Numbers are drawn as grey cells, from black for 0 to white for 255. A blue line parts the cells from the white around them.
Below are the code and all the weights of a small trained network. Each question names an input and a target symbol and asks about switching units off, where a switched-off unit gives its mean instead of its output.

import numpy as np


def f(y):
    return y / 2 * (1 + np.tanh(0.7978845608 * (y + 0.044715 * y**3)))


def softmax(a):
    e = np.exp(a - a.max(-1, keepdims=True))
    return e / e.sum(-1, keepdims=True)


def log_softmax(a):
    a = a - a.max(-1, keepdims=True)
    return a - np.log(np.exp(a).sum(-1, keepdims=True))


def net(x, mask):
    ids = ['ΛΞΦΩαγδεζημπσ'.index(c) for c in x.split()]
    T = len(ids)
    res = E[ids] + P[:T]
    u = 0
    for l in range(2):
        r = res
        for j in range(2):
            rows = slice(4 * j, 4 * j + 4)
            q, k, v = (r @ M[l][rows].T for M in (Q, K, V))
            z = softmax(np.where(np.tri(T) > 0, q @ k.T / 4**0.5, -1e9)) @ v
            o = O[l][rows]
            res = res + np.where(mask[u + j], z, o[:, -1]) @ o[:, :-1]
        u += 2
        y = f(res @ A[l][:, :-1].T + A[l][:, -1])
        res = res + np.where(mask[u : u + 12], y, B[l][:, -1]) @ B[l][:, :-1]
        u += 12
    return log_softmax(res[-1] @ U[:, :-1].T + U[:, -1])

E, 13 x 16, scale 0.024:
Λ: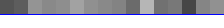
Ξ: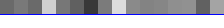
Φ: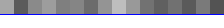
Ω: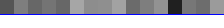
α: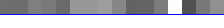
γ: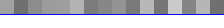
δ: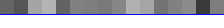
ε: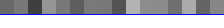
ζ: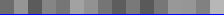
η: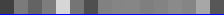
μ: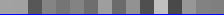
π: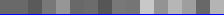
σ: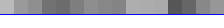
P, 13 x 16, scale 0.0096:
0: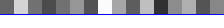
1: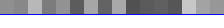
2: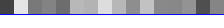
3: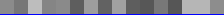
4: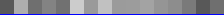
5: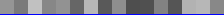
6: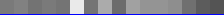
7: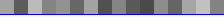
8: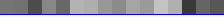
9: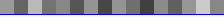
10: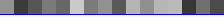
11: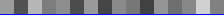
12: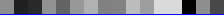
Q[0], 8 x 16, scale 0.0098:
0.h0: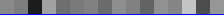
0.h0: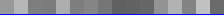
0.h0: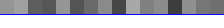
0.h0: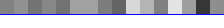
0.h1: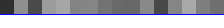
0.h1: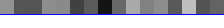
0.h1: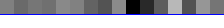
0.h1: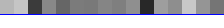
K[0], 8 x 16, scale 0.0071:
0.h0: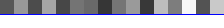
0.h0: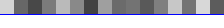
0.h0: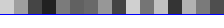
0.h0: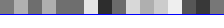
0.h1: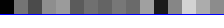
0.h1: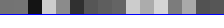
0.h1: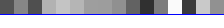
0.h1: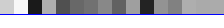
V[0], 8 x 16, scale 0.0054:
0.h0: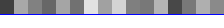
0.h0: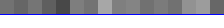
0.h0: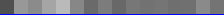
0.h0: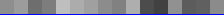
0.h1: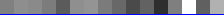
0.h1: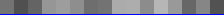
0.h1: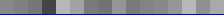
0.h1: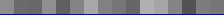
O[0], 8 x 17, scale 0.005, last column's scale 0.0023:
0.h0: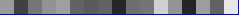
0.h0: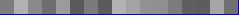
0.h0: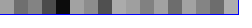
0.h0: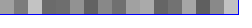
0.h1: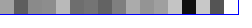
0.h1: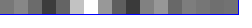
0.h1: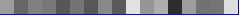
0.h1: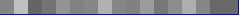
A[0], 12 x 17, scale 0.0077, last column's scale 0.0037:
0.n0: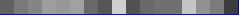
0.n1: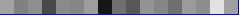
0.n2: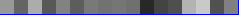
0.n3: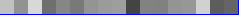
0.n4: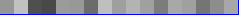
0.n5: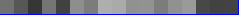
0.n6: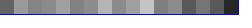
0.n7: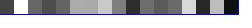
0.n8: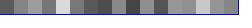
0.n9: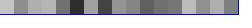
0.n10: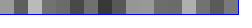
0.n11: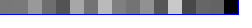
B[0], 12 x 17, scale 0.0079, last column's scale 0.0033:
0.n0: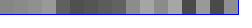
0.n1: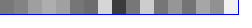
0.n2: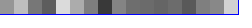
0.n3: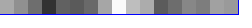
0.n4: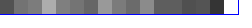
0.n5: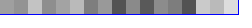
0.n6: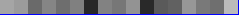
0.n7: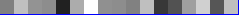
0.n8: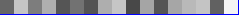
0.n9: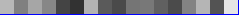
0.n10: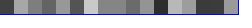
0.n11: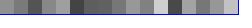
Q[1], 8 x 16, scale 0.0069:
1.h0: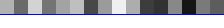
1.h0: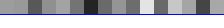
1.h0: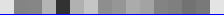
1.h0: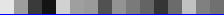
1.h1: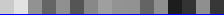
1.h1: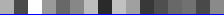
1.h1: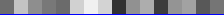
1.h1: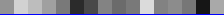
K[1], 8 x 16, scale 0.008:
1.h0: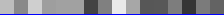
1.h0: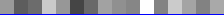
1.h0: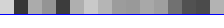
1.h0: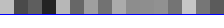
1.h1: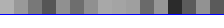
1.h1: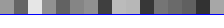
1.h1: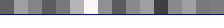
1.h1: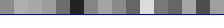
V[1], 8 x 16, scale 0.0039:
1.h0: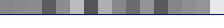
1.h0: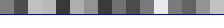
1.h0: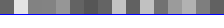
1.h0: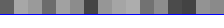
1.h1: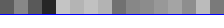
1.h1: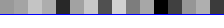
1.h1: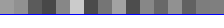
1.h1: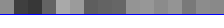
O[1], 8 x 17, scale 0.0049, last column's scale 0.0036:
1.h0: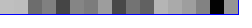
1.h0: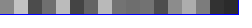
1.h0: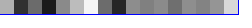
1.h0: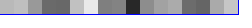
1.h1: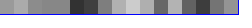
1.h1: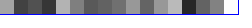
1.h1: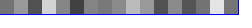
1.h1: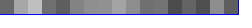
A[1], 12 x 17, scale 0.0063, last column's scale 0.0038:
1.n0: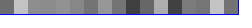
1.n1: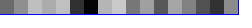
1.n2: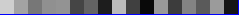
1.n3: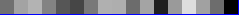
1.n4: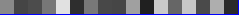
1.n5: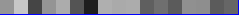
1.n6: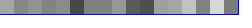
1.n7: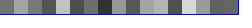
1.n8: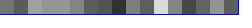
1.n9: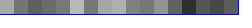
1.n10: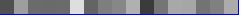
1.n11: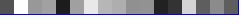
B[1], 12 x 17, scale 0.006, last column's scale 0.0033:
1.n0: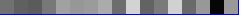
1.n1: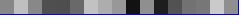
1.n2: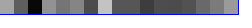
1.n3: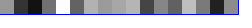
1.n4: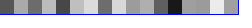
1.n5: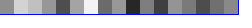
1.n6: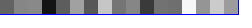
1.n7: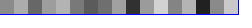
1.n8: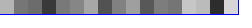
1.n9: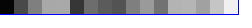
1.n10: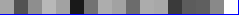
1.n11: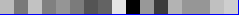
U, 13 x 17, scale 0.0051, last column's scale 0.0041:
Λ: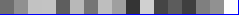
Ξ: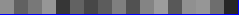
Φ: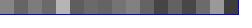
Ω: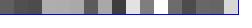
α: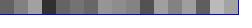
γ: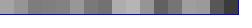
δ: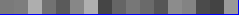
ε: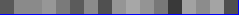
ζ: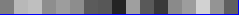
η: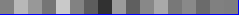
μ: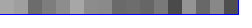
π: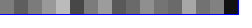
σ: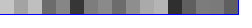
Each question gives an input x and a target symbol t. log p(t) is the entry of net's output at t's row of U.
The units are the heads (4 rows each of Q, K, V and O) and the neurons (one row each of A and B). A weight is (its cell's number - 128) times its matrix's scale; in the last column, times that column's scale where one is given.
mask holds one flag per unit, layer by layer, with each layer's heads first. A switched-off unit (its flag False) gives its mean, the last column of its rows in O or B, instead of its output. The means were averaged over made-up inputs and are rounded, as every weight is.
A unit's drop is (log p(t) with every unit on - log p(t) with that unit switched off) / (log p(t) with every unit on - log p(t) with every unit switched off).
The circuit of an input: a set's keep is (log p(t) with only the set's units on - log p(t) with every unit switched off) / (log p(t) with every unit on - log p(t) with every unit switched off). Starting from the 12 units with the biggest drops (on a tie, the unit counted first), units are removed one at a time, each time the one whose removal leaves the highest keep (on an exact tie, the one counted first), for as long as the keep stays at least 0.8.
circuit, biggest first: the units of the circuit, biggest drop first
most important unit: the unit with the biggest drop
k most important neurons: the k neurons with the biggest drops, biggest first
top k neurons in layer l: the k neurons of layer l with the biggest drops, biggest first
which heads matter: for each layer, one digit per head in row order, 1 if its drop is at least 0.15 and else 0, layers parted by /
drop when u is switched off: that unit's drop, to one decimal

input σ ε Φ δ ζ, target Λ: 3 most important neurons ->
[0.n7; 1.n11; 0.n9]
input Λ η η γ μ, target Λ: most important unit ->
0.h1
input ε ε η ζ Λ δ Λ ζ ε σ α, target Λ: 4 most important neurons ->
[0.n7; 1.n11; 0.n5; 0.n4]
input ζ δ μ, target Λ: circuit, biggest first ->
[1.n11; 0.n7]
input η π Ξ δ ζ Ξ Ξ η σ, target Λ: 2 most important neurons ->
[1.n11; 0.n7]
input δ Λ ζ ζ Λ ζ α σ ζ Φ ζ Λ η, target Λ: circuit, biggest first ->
[1.h1; 1.n1]
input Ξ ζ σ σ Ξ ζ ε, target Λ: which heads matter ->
11 / 00
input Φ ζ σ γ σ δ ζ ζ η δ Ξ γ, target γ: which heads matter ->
00 / 00
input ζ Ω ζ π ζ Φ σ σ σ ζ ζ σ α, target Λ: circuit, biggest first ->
[0.h1; 0.n7]
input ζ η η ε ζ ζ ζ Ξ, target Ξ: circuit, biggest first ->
[0.n9; 1.h1; 0.n0; 1.n2]
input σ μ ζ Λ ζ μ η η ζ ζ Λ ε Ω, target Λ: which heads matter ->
01 / 11
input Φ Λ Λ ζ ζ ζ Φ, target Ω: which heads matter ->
10 / 00
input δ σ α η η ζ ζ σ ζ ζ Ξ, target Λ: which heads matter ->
00 / 10
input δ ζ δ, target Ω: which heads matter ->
10 / 01
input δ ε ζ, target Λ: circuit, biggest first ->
[0.n7]
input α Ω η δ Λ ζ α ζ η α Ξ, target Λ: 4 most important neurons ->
[0.n11; 1.n1; 0.n5; 1.n5]
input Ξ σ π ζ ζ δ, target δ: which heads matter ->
00 / 01
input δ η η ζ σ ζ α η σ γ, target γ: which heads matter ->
00 / 10
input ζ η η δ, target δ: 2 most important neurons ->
[0.n10; 0.n9]
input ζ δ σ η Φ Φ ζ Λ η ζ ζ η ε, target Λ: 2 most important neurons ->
[1.n11; 0.n5]
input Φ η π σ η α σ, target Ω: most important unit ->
1.h1
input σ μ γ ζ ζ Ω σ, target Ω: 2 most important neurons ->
[0.n7; 0.n4]
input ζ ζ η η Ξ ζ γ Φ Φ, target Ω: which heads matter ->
01 / 00
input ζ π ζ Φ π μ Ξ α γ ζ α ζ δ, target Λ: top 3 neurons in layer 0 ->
[0.n5; 0.n9; 0.n7]
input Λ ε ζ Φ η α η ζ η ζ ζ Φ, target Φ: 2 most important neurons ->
[0.n2; 1.n2]
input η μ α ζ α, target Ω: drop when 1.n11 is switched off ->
0.1
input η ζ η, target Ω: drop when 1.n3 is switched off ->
0.0
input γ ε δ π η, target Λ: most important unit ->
1.n1
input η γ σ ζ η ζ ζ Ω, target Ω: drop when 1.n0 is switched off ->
0.3
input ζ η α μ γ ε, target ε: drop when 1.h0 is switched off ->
0.3
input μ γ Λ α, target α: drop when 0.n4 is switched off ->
0.1
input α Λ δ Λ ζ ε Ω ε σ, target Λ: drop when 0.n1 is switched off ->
0.0
